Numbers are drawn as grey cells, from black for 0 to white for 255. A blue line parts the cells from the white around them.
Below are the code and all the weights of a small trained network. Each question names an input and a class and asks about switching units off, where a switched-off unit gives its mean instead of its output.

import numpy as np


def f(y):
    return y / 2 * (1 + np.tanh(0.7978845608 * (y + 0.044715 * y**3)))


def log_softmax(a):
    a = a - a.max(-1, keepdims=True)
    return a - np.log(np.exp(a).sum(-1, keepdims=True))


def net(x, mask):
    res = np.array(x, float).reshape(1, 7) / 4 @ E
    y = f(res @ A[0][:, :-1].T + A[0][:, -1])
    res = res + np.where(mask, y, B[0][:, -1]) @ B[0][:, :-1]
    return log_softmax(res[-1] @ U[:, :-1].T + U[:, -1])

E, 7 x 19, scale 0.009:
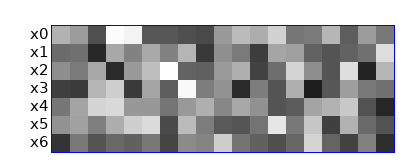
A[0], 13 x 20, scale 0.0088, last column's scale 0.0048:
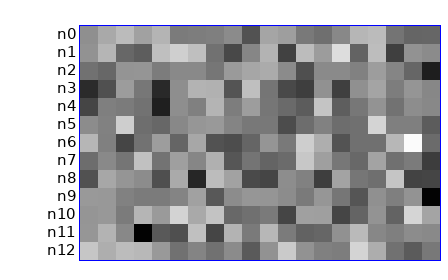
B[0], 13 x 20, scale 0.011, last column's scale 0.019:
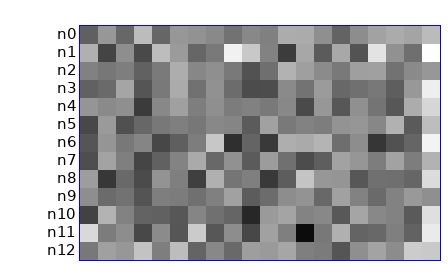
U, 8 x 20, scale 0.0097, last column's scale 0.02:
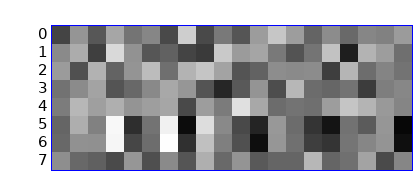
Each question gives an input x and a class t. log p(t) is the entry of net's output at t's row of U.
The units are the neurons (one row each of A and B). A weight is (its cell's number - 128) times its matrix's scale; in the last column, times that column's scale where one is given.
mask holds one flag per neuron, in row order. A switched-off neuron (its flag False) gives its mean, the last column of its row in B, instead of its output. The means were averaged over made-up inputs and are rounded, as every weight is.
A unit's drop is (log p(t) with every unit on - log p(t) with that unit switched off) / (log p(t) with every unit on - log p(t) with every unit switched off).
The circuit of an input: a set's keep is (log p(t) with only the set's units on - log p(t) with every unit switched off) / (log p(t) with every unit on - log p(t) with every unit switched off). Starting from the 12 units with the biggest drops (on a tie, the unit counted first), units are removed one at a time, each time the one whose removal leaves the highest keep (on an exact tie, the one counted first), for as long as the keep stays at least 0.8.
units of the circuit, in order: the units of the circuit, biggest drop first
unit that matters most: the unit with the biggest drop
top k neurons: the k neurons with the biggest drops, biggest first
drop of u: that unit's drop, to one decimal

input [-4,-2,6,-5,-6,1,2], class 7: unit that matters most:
n11
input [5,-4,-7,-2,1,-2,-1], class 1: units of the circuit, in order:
n3, n1
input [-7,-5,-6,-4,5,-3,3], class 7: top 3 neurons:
n11, n6, n3
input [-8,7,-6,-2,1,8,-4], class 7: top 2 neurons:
n6, n7
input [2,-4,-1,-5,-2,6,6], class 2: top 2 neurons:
n11, n10
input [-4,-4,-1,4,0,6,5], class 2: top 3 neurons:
n6, n8, n10
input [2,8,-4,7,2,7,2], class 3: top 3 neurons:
n7, n10, n0
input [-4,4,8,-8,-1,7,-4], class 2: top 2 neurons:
n1, n6
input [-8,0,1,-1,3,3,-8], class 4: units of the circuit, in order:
n6, n8
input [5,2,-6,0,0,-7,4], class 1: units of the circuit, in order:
n1, n3
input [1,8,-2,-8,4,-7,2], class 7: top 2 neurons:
n3, n11
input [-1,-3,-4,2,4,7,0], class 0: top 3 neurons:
n1, n11, n0
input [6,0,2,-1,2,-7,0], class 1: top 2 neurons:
n3, n1
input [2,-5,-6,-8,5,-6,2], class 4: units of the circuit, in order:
n12
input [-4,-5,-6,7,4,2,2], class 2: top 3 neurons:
n6, n8, n10
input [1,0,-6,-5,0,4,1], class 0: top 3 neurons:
n1, n11, n8
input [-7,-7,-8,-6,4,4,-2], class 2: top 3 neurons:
n8, n6, n11
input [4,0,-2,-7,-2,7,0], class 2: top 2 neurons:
n1, n10
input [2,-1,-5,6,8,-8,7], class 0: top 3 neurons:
n1, n11, n8
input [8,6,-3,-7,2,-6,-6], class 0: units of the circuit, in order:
n6
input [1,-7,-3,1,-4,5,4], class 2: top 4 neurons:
n6, n10, n8, n0
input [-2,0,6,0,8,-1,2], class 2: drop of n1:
0.2
